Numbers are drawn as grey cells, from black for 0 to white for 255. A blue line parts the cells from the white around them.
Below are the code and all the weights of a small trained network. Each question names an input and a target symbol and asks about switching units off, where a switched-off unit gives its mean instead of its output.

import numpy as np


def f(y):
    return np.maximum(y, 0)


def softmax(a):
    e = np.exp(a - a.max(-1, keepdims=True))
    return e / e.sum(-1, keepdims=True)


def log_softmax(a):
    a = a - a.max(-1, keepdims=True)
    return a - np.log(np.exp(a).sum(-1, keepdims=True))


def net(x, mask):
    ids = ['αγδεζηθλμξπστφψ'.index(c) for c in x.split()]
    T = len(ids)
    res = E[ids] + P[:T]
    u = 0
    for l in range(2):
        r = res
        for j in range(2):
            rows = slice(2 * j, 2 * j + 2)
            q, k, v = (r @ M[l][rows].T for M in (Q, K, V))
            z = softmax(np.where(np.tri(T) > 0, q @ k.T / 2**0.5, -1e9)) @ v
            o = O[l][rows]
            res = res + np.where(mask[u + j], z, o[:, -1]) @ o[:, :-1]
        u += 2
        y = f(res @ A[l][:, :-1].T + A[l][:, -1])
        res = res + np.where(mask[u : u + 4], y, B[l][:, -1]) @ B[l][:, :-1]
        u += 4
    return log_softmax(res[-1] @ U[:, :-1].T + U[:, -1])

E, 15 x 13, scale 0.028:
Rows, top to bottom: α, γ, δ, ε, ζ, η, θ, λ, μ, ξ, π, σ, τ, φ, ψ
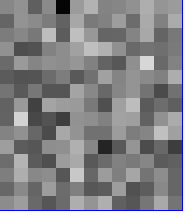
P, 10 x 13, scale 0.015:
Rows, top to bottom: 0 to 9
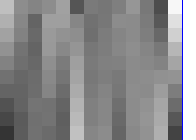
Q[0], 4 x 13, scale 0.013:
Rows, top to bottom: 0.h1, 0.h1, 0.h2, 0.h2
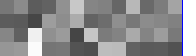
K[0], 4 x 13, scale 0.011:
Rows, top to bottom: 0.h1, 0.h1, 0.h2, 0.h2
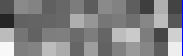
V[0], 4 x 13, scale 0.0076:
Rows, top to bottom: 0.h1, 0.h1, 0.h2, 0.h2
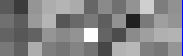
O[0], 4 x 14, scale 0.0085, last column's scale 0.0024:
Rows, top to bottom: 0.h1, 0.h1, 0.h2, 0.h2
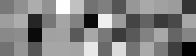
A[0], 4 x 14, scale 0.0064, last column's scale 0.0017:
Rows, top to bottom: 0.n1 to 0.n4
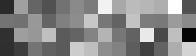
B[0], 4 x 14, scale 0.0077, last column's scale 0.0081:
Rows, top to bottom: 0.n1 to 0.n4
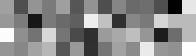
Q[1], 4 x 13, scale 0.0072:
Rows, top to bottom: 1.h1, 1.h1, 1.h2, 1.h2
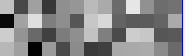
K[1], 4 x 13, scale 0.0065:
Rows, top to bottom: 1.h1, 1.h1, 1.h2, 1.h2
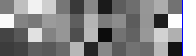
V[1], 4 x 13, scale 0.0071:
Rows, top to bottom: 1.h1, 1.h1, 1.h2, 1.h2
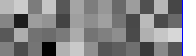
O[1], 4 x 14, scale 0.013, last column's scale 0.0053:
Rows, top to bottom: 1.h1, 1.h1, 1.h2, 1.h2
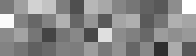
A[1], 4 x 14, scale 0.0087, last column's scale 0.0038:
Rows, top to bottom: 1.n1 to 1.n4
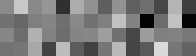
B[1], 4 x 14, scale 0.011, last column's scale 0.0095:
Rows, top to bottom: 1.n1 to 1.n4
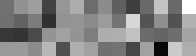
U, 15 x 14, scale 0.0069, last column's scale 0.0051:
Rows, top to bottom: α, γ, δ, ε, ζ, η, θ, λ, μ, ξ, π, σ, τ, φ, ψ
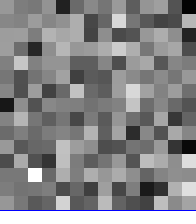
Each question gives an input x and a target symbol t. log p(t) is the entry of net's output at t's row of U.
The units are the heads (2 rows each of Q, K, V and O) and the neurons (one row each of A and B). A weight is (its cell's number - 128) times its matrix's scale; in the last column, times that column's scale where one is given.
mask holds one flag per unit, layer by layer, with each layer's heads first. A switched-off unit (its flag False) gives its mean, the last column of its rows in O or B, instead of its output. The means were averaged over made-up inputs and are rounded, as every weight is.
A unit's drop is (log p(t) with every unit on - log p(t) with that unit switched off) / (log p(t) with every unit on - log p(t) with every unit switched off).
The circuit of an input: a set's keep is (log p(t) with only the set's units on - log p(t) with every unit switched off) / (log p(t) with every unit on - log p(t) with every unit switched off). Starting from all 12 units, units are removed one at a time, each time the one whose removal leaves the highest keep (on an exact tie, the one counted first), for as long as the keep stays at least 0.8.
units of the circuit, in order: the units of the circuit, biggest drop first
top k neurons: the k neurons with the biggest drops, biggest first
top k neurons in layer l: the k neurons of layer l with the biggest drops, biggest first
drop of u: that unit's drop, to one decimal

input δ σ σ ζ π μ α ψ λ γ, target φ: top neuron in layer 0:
[0.n3]
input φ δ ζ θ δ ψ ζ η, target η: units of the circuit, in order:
[0.n1; 1.h2; 1.n1]
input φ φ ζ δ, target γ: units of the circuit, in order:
[0.h1; 0.h2]
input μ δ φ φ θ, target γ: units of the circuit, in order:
[0.h1; 0.h2]
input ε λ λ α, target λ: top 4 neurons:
[1.n3; 0.n1; 0.n2; 1.n4]
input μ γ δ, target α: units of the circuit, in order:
[0.h1; 1.h2]
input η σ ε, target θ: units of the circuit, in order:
[0.h2; 1.h1; 0.h1]
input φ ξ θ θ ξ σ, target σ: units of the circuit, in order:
[0.n3; 1.h1]
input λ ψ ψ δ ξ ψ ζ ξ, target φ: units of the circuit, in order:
[0.h2; 1.n4]
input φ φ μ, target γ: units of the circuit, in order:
[0.n1; 0.h2]
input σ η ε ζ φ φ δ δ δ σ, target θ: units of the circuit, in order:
[0.h2; 0.h1]
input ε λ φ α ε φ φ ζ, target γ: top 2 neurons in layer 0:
[0.n2; 0.n3]
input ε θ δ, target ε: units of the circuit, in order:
[1.h1; 0.h2]
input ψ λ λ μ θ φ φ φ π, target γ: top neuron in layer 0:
[0.n2]
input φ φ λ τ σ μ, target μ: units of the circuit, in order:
[0.n1; 0.h1]
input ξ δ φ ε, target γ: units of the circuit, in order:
[0.h1; 0.h2; 0.n2]
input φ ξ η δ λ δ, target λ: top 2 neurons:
[1.n3; 0.n3]
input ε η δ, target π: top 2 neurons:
[0.n1; 0.n4]
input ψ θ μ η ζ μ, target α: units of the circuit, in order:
[0.h1; 0.n4]
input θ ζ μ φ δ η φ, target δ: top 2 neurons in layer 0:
[0.n3; 0.n1]
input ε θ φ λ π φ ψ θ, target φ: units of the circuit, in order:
[0.h2]
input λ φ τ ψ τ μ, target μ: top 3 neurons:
[0.n1; 1.n1; 1.n4]
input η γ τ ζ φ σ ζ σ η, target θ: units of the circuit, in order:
[0.h2; 0.h1]
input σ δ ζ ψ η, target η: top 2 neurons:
[0.n1; 1.n4]
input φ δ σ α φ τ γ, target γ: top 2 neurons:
[0.n1; 0.n3]
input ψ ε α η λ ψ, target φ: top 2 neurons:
[1.n1; 1.n3]
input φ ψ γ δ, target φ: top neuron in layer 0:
[0.n3]
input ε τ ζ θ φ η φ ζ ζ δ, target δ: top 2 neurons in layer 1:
[1.n2; 1.n3]
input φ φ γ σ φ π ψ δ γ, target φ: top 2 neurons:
[0.n3; 0.n1]
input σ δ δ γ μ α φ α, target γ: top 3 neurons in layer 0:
[0.n1; 0.n2; 0.n3]
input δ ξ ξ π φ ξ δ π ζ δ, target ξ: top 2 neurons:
[0.n3; 1.n2]
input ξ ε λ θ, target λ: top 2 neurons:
[1.n3; 0.n2]
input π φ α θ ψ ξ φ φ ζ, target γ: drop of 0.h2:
0.4
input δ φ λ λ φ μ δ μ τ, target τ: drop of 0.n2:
0.0
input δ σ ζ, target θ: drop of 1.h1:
0.5
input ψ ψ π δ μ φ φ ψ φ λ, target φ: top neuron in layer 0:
[0.n1]
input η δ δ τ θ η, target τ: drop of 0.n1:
0.2
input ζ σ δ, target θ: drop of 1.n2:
-0.1
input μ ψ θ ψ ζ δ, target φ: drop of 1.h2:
0.3
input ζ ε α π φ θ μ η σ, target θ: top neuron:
[0.n4]
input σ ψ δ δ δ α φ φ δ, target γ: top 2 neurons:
[0.n2; 0.n3]
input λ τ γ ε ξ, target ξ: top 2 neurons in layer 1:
[1.n4; 1.n1]
